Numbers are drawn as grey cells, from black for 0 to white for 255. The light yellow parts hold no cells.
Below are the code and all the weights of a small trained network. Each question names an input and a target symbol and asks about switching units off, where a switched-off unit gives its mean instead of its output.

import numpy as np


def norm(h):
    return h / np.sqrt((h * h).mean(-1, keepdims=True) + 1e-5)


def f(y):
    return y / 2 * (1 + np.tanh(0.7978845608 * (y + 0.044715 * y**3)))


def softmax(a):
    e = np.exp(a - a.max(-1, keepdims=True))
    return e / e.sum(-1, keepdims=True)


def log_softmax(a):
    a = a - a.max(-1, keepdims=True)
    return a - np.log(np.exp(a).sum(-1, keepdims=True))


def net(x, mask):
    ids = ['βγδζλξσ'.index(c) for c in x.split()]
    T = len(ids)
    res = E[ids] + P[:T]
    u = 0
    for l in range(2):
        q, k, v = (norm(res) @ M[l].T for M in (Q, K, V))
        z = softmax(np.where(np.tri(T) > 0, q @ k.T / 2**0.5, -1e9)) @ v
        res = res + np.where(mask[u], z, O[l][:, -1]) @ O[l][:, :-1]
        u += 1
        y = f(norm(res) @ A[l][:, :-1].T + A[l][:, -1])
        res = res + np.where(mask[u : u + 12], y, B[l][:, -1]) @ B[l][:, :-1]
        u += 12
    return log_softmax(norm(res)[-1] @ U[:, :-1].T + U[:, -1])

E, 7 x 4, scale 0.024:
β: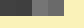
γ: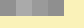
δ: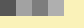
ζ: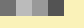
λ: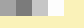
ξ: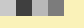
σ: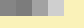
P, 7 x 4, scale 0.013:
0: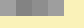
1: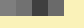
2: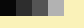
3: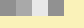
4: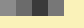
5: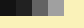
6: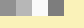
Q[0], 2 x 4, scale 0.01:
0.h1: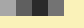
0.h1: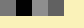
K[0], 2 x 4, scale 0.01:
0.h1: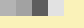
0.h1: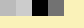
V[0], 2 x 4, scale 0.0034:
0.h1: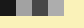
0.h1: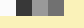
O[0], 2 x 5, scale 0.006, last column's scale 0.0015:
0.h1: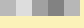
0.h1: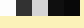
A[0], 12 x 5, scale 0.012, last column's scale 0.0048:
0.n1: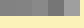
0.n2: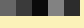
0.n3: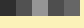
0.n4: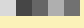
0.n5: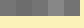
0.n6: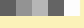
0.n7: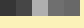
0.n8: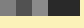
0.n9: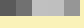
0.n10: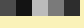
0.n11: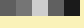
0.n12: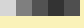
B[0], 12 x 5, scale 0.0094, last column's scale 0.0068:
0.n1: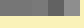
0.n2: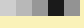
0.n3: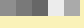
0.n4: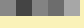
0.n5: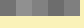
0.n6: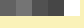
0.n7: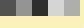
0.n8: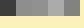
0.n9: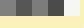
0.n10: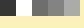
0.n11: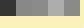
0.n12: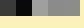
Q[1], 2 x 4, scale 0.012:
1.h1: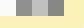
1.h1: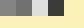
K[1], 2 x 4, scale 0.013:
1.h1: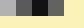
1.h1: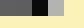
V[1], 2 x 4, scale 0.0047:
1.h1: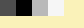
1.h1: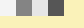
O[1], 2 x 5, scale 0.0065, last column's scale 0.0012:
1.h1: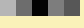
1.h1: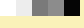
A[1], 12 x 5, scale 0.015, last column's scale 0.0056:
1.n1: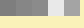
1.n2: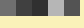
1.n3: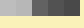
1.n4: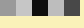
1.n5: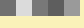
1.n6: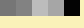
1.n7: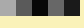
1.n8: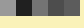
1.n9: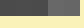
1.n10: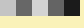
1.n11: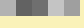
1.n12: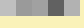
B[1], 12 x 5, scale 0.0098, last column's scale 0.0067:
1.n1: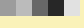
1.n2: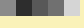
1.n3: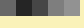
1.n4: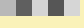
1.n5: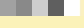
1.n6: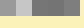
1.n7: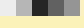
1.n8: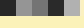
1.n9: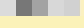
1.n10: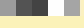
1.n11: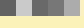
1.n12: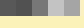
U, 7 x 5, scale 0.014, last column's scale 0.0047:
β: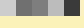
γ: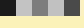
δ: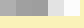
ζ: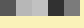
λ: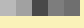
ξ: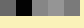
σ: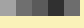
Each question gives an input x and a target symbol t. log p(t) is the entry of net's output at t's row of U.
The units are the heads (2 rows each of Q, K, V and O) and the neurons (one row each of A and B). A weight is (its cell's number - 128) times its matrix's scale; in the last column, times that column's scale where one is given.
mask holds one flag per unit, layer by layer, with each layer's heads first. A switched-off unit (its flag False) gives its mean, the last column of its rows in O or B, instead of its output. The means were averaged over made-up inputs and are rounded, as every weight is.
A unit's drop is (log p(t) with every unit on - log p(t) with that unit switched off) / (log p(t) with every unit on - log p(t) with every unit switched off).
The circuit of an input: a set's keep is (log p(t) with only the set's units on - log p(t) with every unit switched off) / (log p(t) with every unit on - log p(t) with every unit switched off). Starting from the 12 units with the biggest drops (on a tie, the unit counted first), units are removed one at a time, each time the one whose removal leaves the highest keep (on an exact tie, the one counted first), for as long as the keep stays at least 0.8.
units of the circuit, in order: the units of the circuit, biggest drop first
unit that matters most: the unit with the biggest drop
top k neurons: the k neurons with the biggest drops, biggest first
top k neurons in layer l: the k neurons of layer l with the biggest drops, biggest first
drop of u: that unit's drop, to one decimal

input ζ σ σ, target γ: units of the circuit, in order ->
(0.n10 1.n1)
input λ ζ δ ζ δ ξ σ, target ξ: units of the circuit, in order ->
(0.n9 1.h1)
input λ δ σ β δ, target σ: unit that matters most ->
1.h1
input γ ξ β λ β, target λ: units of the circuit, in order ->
(1.n7 1.h1)
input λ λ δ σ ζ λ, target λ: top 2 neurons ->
(1.n1 1.n11)
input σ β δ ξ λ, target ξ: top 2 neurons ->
(0.n4 0.n7)
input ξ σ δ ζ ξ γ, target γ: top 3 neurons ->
(0.n10 0.n6 0.n2)
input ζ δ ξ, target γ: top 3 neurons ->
(0.n10 0.n7 1.n4)
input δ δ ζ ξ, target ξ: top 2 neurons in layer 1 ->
(1.n10 1.n8)
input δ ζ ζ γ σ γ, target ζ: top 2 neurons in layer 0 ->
(0.n7 0.n4)
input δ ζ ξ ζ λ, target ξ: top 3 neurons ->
(0.n4 0.n9 0.n10)
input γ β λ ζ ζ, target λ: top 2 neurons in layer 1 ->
(1.n7 1.n9)
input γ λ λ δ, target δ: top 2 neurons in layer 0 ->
(0.n9 0.n10)
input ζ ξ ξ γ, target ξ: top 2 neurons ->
(1.n10 1.n1)
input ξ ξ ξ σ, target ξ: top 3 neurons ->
(0.n9 0.n7 0.n3)
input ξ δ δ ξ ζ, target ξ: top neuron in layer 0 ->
(0.n12)
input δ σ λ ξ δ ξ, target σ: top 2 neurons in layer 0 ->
(0.n7 0.n4)
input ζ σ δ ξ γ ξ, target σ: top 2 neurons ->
(0.n7 1.n1)
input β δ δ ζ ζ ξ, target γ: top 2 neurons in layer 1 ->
(1.n4 1.n5)
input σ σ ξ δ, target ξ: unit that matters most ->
0.n10
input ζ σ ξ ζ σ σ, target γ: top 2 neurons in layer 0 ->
(0.n10 0.n6)
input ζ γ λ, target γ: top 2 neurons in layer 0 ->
(0.n7 0.n10)
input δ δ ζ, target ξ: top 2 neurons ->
(0.n10 1.n2)
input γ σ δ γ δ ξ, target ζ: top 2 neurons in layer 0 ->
(0.n10 0.n12)
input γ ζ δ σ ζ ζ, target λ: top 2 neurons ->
(1.n7 0.n7)
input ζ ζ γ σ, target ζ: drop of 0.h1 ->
0.2
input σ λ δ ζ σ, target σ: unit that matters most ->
1.n8
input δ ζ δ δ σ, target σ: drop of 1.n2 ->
0.2
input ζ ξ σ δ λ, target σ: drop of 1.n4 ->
-0.1
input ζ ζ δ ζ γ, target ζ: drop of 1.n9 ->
0.1
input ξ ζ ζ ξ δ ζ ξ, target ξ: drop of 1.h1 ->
0.2
